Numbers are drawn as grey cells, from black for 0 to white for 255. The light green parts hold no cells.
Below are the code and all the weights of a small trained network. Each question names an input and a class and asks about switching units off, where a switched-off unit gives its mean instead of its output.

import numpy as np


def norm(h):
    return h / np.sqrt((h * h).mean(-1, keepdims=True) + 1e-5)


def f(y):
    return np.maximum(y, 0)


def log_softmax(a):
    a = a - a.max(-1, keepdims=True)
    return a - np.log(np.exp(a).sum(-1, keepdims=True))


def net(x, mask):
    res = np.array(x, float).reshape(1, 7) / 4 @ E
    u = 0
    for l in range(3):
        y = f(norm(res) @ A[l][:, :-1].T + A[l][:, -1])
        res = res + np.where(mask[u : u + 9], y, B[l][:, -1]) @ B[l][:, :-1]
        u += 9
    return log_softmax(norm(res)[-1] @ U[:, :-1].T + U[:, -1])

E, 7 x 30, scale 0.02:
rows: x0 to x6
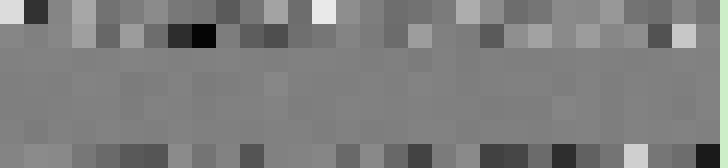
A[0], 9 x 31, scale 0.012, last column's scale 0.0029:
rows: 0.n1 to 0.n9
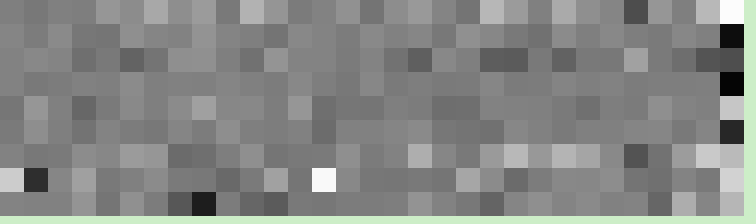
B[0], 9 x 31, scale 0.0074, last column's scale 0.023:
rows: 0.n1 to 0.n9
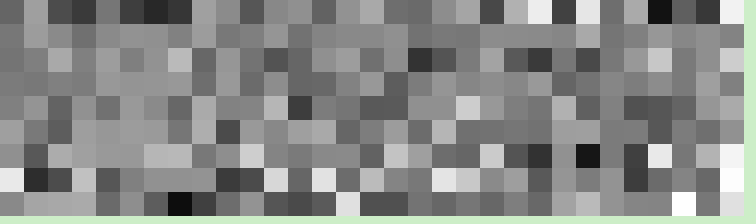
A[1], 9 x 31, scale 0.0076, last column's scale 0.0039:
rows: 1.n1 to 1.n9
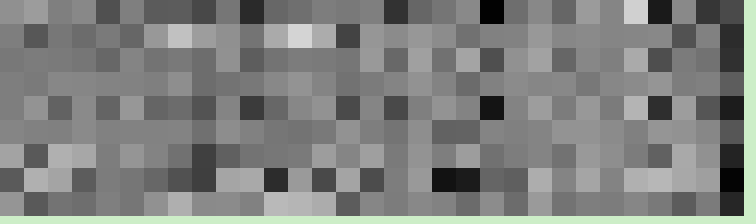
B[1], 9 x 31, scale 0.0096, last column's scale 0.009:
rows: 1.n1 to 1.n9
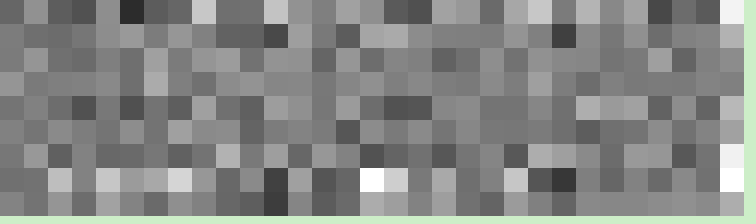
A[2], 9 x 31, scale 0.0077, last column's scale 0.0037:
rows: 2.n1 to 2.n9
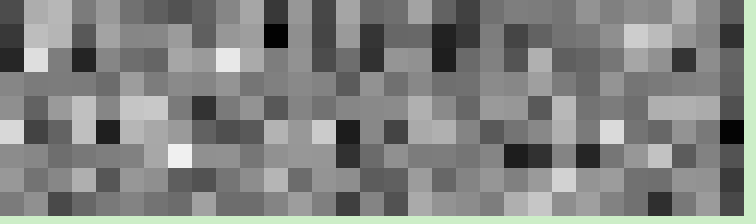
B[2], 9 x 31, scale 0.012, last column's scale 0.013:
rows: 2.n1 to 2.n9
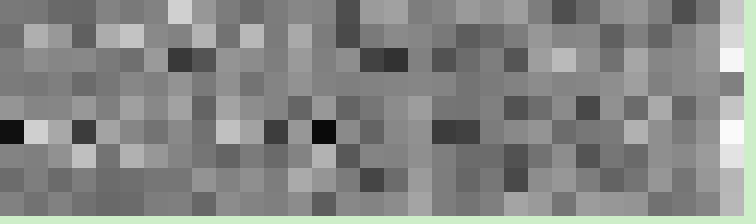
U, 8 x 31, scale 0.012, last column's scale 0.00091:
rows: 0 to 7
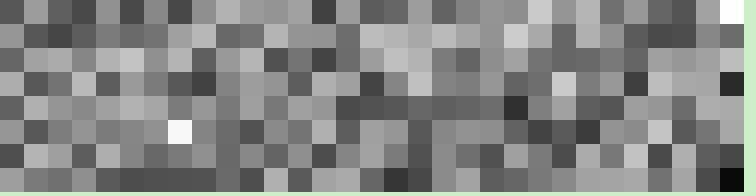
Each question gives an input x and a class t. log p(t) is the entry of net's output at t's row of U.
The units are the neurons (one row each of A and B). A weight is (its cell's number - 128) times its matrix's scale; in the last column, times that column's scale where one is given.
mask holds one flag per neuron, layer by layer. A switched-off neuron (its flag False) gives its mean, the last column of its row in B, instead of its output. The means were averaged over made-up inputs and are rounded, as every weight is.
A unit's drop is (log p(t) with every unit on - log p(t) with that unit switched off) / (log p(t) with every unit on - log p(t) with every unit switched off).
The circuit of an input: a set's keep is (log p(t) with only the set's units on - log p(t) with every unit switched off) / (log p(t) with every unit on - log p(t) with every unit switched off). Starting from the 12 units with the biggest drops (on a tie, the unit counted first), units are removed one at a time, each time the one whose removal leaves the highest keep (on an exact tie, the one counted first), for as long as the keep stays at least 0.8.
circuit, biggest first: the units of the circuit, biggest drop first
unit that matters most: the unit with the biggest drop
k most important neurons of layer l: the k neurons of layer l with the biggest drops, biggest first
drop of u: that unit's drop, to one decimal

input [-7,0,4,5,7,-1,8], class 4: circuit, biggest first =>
[0.n1]
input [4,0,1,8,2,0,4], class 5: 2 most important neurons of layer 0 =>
[0.n1, 0.n9]
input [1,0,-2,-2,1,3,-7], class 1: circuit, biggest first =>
[0.n1, 2.n6]
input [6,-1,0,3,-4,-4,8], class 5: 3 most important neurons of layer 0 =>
[0.n1, 0.n9, 0.n3]
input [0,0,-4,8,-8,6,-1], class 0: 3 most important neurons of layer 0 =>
[0.n1, 0.n8, 0.n9]
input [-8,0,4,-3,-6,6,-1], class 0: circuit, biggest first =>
[0.n8, 2.n3]
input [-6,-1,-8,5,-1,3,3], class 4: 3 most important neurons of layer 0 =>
[0.n1, 0.n8, 0.n9]
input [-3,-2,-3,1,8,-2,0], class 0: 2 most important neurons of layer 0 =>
[0.n7, 0.n8]
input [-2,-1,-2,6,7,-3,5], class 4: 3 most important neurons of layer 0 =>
[0.n8, 0.n3, 0.n1]
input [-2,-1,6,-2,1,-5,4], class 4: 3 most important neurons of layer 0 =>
[0.n8, 0.n1, 0.n3]
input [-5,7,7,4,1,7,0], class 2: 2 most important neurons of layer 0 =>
[0.n1, 0.n7]
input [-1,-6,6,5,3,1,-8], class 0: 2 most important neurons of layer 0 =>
[0.n1, 0.n8]
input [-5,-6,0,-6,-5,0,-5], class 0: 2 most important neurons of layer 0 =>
[0.n8, 0.n1]
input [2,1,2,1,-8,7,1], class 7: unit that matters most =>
0.n7
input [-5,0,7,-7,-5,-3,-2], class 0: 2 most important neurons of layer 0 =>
[0.n8, 0.n9]
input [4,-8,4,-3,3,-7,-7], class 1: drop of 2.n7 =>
0.0
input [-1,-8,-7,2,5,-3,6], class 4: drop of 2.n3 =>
0.1
